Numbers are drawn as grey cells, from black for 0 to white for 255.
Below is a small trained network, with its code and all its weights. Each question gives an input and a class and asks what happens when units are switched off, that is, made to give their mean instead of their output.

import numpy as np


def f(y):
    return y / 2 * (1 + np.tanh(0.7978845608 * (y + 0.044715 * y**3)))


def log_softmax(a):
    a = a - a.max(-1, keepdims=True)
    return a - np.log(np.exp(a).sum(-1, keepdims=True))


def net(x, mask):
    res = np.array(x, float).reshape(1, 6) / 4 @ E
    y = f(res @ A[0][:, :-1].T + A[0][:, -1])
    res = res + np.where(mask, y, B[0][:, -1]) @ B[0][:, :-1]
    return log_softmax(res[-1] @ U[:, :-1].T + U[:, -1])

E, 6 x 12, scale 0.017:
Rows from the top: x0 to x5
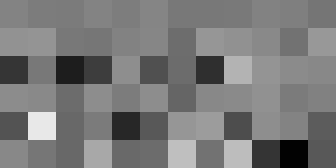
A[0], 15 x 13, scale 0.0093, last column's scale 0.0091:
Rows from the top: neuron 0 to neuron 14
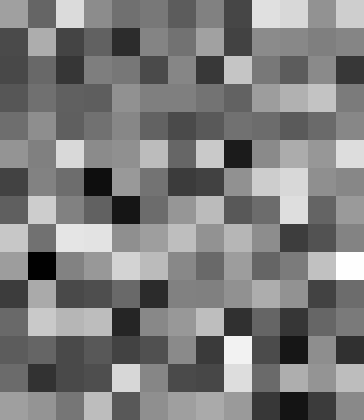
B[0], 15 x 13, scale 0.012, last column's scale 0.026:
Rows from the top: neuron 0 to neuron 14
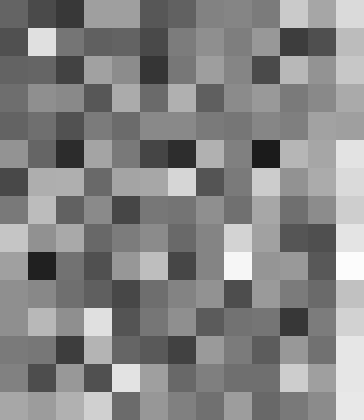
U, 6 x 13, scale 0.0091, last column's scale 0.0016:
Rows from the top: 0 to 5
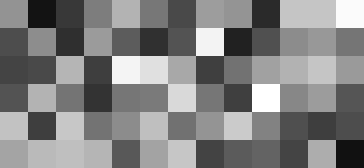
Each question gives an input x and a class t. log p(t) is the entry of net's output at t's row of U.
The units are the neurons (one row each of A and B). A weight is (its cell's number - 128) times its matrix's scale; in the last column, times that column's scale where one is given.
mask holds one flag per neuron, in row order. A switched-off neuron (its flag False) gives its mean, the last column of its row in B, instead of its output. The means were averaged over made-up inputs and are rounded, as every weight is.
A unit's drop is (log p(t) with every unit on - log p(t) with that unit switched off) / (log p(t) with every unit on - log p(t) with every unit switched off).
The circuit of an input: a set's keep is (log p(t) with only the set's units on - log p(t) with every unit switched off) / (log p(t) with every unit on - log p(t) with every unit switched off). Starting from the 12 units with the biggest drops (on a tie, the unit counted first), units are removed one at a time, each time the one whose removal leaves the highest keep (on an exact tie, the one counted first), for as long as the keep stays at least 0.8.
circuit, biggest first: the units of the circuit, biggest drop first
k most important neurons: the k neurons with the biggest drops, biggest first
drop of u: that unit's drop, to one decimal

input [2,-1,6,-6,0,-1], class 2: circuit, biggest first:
(neuron 6)
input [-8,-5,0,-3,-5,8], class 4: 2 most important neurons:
(neuron 8; neuron 5)
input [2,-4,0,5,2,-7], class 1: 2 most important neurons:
(neuron 5; neuron 0)
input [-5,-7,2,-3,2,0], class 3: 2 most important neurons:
(neuron 5; neuron 12)
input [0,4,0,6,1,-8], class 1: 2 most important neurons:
(neuron 5; neuron 9)
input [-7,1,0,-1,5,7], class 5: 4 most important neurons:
(neuron 14; neuron 5; neuron 11; neuron 0)
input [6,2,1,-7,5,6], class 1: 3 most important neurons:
(neuron 12; neuron 6; neuron 2)
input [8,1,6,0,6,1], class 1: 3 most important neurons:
(neuron 2; neuron 12; neuron 8)
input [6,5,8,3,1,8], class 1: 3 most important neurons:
(neuron 9; neuron 12; neuron 10)
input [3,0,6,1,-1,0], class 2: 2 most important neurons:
(neuron 6; neuron 5)
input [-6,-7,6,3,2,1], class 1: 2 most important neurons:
(neuron 2; neuron 12)
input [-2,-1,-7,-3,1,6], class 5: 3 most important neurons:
(neuron 11; neuron 9; neuron 14)
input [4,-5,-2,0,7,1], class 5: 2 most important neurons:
(neuron 11; neuron 12)
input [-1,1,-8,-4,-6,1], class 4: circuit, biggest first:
(neuron 8)
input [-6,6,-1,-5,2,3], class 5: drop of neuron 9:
0.2
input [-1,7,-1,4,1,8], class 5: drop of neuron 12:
0.0
